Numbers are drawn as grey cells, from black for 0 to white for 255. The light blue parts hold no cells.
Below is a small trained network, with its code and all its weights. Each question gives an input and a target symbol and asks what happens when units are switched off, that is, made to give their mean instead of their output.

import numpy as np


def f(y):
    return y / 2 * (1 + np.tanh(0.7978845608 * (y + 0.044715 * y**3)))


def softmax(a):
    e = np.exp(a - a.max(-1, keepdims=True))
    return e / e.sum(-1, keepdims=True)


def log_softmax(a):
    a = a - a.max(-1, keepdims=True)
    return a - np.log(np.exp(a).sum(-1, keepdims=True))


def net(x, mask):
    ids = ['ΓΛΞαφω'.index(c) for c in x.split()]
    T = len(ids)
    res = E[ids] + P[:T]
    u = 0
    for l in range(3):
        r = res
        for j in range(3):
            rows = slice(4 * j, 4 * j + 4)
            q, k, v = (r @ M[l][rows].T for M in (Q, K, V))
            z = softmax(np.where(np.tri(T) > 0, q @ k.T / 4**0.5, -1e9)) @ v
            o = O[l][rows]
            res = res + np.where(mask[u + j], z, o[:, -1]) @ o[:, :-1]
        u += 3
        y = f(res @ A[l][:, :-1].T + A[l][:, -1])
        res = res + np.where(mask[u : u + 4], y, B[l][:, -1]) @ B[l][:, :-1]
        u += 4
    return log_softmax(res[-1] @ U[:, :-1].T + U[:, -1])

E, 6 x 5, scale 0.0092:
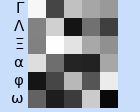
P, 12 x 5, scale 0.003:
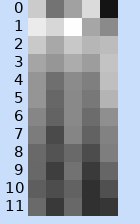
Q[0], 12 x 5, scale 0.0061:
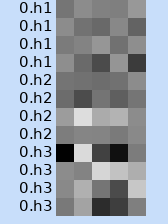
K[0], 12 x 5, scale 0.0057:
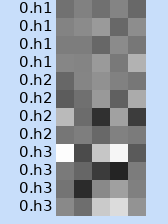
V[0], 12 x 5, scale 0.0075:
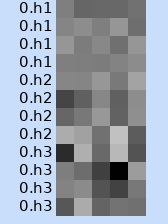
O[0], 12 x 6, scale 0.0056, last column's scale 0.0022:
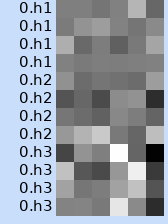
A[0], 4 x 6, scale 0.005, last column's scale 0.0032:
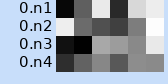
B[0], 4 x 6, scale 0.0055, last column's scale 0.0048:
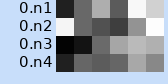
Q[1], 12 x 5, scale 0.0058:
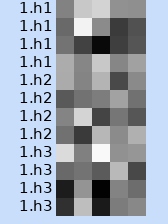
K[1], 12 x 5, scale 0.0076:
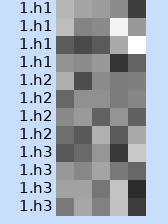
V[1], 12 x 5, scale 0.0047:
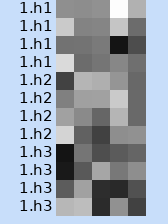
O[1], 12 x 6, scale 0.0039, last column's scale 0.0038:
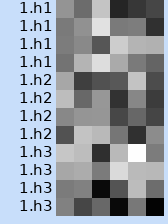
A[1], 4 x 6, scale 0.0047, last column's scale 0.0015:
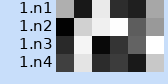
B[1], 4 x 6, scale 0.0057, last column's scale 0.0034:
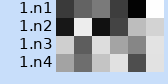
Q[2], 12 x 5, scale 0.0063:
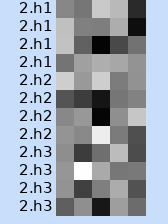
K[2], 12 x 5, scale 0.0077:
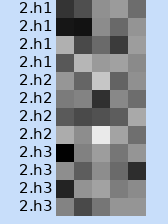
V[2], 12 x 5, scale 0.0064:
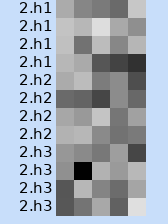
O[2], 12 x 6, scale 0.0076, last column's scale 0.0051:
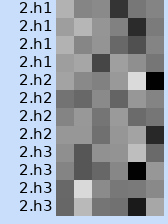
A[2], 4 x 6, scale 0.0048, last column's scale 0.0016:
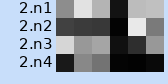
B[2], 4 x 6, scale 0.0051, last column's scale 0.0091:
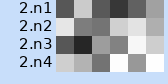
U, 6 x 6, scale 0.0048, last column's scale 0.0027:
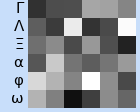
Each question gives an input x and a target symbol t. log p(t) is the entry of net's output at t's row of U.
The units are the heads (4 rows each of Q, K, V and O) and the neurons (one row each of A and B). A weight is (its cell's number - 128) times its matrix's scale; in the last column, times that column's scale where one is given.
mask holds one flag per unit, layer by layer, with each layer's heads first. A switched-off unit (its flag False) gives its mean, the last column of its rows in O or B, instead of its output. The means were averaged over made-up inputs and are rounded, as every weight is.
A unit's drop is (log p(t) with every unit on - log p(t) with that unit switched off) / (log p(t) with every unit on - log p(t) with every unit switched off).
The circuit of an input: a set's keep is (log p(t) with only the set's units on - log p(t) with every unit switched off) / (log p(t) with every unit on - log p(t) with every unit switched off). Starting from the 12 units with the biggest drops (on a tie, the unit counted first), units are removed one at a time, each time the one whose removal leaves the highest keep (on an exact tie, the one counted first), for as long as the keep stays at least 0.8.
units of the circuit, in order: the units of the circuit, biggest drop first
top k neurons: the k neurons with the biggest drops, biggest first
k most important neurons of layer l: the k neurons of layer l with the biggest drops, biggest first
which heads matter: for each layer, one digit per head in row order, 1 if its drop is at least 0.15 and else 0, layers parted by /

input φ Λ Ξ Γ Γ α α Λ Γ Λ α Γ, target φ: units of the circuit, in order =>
1.h3; 0.n1; 0.n3; 2.h2
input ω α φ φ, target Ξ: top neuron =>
0.n3
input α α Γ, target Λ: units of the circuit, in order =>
1.h3; 2.n4
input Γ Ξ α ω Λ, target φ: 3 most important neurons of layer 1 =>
1.n4; 1.n3; 1.n1
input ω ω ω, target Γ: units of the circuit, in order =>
2.h1; 0.h3; 0.n3
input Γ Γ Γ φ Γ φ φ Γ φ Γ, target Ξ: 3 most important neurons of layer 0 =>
0.n1; 0.n3; 0.n4
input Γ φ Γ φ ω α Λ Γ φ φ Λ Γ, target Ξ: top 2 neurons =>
0.n1; 0.n3
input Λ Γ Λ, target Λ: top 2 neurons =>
2.n4; 2.n2
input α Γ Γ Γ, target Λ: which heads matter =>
000 / 101 / 001
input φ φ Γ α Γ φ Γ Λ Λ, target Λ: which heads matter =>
001 / 000 / 100
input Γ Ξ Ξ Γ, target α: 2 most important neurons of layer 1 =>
1.n2; 1.n3
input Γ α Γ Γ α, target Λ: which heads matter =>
001 / 111 / 001
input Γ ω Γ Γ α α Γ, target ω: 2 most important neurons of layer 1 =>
1.n4; 1.n3
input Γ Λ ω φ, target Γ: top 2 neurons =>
0.n1; 0.n2
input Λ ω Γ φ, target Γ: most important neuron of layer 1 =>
1.n1
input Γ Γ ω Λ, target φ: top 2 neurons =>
1.n4; 1.n3
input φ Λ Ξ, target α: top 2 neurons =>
1.n2; 2.n1
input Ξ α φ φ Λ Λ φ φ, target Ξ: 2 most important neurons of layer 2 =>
2.n4; 2.n3
